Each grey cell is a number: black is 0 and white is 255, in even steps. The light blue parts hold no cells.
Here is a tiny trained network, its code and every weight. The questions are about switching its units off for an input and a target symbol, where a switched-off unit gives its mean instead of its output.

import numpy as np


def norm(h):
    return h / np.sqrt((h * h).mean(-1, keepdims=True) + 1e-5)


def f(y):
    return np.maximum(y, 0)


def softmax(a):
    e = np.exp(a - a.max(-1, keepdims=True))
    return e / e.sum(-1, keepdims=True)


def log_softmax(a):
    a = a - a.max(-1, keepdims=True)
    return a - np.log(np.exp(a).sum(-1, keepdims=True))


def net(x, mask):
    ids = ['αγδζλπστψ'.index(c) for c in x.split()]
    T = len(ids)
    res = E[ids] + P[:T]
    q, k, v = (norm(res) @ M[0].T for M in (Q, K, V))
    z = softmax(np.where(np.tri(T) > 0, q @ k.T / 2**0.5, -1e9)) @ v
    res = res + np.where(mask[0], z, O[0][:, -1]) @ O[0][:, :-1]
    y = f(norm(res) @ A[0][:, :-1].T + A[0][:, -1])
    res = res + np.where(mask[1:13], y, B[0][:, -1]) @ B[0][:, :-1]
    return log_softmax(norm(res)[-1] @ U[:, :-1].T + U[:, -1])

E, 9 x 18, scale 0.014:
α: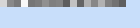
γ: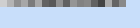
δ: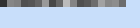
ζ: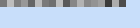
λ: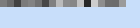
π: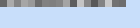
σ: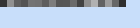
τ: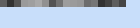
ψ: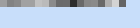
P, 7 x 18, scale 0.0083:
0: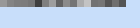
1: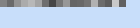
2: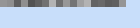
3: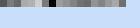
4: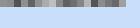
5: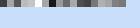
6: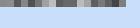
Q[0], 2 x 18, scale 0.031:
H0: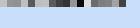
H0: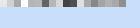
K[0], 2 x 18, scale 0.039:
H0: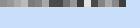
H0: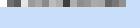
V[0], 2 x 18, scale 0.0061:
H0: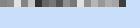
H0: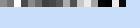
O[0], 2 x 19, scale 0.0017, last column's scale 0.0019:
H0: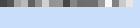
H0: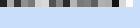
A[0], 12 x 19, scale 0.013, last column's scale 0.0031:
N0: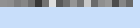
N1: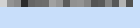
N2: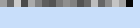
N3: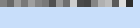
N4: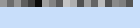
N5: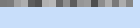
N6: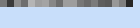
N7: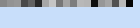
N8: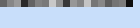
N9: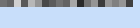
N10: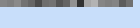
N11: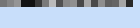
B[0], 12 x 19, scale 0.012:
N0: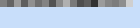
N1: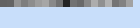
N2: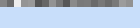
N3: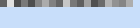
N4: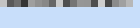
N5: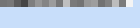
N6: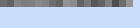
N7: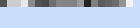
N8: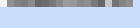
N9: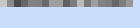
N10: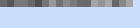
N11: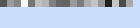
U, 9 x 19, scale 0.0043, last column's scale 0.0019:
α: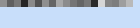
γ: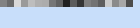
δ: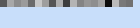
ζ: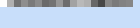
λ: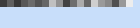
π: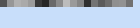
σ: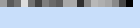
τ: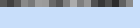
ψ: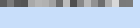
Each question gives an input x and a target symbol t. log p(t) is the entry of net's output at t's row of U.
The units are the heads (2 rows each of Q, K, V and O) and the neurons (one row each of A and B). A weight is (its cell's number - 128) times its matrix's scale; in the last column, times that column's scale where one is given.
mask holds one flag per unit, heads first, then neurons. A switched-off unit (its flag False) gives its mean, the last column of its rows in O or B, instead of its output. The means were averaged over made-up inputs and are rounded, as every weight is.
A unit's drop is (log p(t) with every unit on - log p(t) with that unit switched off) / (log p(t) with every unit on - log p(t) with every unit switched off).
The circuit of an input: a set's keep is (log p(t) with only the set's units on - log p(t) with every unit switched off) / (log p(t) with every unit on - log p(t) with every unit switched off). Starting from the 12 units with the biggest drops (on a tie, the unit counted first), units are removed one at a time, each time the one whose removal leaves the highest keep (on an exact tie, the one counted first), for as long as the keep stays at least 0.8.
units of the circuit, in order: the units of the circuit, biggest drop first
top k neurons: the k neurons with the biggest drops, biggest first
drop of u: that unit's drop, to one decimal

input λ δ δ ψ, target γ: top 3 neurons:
(N7 N2 N5)
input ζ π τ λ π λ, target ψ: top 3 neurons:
(N3 N7 N0)
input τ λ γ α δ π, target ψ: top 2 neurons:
(N7 N0)
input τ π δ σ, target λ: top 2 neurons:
(N9 N10)
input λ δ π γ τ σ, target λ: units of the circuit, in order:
(N9)
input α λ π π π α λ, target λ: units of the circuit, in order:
(N7 N5 N0)
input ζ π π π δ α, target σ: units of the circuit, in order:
(H0 N7 N10 N4)
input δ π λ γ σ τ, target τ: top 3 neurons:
(N6 N7 N5)
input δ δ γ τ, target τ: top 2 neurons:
(N6 N7)
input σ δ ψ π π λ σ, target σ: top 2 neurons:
(N11 N8)
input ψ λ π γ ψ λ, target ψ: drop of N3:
0.7
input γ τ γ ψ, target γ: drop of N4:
0.2
